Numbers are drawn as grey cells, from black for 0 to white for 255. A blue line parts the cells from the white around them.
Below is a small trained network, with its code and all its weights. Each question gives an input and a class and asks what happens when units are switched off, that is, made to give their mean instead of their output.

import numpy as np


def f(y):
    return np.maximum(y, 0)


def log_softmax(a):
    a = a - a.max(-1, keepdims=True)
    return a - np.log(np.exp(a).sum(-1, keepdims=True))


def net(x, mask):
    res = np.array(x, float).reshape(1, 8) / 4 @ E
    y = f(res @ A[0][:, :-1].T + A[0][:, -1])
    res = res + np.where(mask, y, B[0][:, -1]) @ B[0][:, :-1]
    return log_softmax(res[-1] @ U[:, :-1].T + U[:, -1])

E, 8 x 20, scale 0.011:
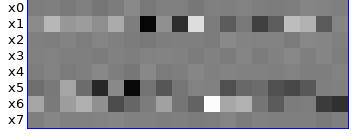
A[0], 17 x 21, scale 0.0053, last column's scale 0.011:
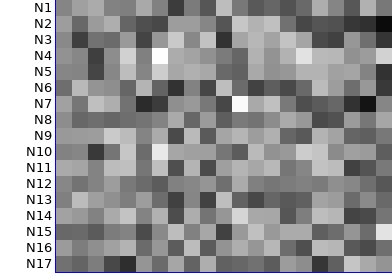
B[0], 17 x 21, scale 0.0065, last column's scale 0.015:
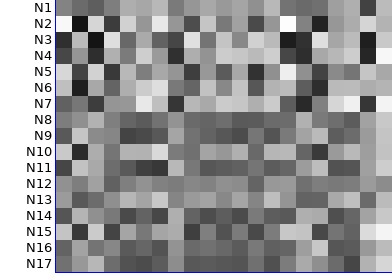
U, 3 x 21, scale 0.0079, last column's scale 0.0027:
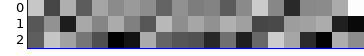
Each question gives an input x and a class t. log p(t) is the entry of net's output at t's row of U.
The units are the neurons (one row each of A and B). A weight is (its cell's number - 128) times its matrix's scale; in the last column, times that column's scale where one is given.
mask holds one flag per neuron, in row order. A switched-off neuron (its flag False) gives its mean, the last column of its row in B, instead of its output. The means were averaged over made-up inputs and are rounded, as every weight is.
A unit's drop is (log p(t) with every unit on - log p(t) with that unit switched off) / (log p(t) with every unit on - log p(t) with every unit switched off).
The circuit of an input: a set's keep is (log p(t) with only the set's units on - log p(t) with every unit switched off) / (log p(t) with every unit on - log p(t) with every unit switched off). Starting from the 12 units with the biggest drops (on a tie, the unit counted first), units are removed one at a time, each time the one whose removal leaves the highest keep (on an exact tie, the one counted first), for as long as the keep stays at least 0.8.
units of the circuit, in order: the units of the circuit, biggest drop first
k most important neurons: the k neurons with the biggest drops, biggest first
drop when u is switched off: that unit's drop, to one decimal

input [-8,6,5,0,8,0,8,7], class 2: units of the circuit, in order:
N11
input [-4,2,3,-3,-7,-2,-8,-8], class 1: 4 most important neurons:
N15, N4, N2, N8
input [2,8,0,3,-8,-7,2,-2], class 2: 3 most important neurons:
N11, N14, N9
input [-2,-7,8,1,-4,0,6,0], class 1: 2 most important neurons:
N3, N7
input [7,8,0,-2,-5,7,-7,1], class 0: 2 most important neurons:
N6, N4
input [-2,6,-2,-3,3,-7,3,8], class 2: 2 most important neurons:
N11, N14
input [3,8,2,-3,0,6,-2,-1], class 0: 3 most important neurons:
N6, N4, N3
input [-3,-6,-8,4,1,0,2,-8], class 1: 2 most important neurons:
N3, N5
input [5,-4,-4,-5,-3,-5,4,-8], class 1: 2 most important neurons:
N3, N4
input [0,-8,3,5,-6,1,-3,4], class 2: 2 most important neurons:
N17, N7
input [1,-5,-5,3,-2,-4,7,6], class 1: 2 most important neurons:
N3, N7
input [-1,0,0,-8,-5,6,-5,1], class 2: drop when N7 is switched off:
0.3
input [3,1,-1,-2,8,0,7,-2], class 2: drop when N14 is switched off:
0.4
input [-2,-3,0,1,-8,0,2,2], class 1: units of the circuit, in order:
N5
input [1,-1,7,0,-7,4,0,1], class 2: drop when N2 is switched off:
0.2
